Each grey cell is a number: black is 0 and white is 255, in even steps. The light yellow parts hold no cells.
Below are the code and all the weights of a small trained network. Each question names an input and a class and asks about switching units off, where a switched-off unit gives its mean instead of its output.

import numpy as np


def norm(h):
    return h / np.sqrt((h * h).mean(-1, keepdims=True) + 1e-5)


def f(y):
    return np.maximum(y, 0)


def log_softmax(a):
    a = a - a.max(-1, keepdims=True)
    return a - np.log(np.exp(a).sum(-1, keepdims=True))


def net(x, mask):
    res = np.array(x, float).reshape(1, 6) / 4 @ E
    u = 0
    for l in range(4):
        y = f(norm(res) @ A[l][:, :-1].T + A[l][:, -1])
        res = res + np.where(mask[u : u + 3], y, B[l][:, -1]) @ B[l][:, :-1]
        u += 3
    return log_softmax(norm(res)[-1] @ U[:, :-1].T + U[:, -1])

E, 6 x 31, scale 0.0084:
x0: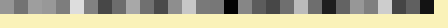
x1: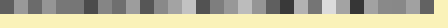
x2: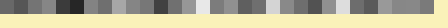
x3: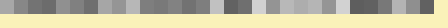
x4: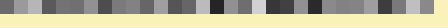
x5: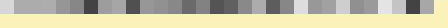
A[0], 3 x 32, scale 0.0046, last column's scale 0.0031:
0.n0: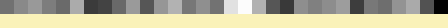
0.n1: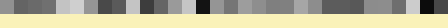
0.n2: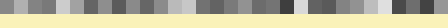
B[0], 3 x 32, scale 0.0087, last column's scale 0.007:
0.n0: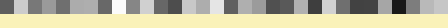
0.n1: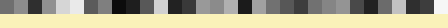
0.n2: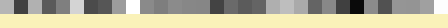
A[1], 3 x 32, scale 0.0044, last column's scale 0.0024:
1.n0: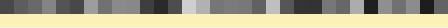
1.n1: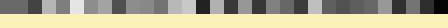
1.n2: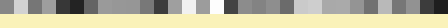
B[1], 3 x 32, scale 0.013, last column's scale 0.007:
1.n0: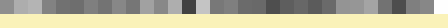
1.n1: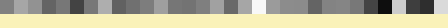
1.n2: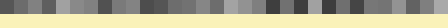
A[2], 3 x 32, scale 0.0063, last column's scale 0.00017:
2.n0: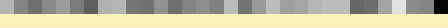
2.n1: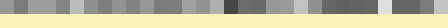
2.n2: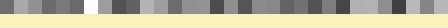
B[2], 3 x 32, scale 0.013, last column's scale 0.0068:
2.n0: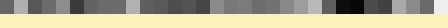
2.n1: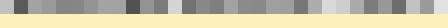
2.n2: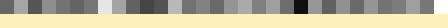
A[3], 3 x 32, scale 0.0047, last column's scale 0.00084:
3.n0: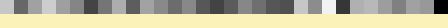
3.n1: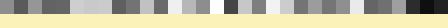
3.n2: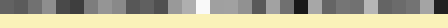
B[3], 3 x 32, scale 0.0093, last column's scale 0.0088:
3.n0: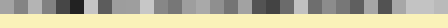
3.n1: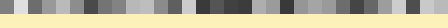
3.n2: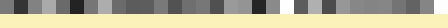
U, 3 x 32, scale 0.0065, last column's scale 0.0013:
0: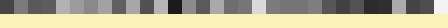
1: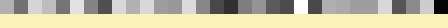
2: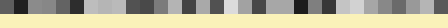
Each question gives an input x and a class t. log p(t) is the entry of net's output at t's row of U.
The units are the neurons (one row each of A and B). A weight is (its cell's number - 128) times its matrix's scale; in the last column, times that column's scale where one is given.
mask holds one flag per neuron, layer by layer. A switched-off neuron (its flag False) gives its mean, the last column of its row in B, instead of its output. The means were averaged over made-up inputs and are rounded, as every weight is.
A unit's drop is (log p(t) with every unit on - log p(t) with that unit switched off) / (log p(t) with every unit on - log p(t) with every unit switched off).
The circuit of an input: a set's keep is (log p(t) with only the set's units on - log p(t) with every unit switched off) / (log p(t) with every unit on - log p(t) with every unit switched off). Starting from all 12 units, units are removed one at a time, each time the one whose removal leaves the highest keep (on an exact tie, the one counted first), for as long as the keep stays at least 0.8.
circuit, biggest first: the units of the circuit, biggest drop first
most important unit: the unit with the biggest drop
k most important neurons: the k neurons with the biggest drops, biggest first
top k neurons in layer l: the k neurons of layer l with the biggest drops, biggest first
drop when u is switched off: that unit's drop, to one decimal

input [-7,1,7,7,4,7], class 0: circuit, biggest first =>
2.n0
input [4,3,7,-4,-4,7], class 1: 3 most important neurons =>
0.n2, 2.n2, 3.n2
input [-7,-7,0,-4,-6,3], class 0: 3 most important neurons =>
1.n0, 2.n0, 2.n2
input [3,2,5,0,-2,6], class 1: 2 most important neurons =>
0.n2, 2.n1
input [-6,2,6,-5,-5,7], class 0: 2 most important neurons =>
2.n0, 1.n0
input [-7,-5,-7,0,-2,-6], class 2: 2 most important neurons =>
0.n1, 1.n1
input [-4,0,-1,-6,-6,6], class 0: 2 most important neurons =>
2.n0, 1.n0
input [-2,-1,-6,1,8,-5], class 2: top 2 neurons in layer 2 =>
2.n2, 2.n0
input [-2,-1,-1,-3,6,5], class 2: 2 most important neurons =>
2.n2, 0.n1
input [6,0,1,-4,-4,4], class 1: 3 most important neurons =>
0.n2, 2.n1, 2.n2
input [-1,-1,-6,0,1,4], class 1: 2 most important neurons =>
1.n1, 0.n1
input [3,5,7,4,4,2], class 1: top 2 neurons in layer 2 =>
2.n2, 2.n0
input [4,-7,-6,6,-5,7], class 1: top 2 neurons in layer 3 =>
3.n2, 3.n1
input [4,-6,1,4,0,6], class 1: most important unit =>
2.n1
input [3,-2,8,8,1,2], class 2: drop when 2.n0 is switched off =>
0.1
